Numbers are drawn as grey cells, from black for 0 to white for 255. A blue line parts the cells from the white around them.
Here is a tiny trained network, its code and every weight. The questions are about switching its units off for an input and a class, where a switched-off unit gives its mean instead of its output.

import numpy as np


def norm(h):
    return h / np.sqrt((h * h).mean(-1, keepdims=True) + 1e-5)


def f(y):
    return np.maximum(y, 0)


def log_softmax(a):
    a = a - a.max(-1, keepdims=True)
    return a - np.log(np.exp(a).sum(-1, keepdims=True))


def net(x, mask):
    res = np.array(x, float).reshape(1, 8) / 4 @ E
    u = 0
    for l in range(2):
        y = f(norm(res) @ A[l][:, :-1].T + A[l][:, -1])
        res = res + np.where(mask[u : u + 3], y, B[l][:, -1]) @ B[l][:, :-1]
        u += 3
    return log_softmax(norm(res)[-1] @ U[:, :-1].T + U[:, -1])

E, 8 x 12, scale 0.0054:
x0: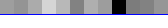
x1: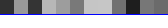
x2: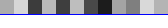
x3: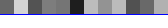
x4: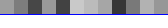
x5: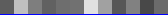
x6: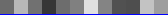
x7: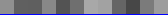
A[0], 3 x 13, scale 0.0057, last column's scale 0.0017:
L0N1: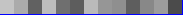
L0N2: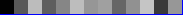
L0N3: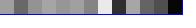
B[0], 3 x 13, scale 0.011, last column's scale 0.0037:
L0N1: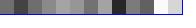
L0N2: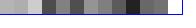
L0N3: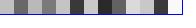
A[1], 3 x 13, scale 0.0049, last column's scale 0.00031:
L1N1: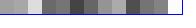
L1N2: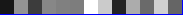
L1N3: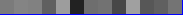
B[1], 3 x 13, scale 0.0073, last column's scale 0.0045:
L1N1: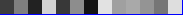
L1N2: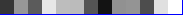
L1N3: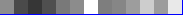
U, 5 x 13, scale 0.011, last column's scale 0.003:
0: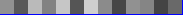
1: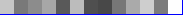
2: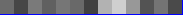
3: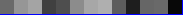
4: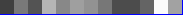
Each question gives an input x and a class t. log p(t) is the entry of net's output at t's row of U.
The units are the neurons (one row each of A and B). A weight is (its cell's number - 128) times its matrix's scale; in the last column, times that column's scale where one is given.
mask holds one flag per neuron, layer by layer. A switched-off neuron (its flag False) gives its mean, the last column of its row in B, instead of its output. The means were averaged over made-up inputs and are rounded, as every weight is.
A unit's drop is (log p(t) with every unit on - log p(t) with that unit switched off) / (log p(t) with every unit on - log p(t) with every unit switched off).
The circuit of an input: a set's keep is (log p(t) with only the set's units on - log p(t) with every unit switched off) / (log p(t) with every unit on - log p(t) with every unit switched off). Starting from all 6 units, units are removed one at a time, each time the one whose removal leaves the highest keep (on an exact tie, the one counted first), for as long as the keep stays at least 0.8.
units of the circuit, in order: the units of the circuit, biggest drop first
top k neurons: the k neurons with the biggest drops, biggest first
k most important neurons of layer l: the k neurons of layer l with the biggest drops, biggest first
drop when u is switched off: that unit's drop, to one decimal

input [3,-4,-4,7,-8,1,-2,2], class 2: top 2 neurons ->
L1N1, L0N3
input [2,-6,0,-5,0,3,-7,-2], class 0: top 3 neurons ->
L0N3, L1N2, L1N1
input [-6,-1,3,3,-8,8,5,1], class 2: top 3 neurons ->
L0N1, L1N1, L0N2
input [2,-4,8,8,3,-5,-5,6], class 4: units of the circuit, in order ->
L0N1
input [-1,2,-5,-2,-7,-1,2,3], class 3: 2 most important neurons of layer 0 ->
L0N2, L0N3
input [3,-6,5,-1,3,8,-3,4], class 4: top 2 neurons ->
L0N1, L1N2
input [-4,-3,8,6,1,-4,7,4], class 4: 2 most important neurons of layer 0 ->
L0N1, L0N3
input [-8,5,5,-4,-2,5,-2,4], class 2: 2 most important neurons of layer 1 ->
L1N2, L1N3
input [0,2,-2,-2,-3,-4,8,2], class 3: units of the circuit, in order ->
L0N2, L0N3
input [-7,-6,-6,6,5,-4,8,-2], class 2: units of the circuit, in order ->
L1N1, L0N1
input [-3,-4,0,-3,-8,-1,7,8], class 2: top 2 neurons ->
L0N3, L1N1
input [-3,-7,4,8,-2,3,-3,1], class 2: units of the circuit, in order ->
L0N3, L1N2
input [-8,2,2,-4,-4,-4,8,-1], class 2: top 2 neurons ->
L1N1, L0N3
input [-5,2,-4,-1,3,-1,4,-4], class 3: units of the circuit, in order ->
L0N2
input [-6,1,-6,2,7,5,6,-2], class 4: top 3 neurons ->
L1N2, L0N3, L1N1
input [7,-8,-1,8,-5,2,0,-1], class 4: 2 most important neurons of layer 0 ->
L0N3, L0N2
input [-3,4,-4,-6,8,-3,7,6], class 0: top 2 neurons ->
L0N3, L0N2
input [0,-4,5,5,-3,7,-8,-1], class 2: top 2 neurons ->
L0N3, L1N2
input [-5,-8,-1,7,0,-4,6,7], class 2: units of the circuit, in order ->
L1N2, L0N3, L1N1
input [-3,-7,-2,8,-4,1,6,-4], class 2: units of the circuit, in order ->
L1N1
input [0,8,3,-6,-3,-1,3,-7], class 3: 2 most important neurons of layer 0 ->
L0N2, L0N3
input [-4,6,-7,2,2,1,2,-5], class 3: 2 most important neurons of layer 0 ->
L0N2, L0N1
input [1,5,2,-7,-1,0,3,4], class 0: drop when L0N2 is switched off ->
0.0
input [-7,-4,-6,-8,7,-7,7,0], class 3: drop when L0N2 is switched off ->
0.5
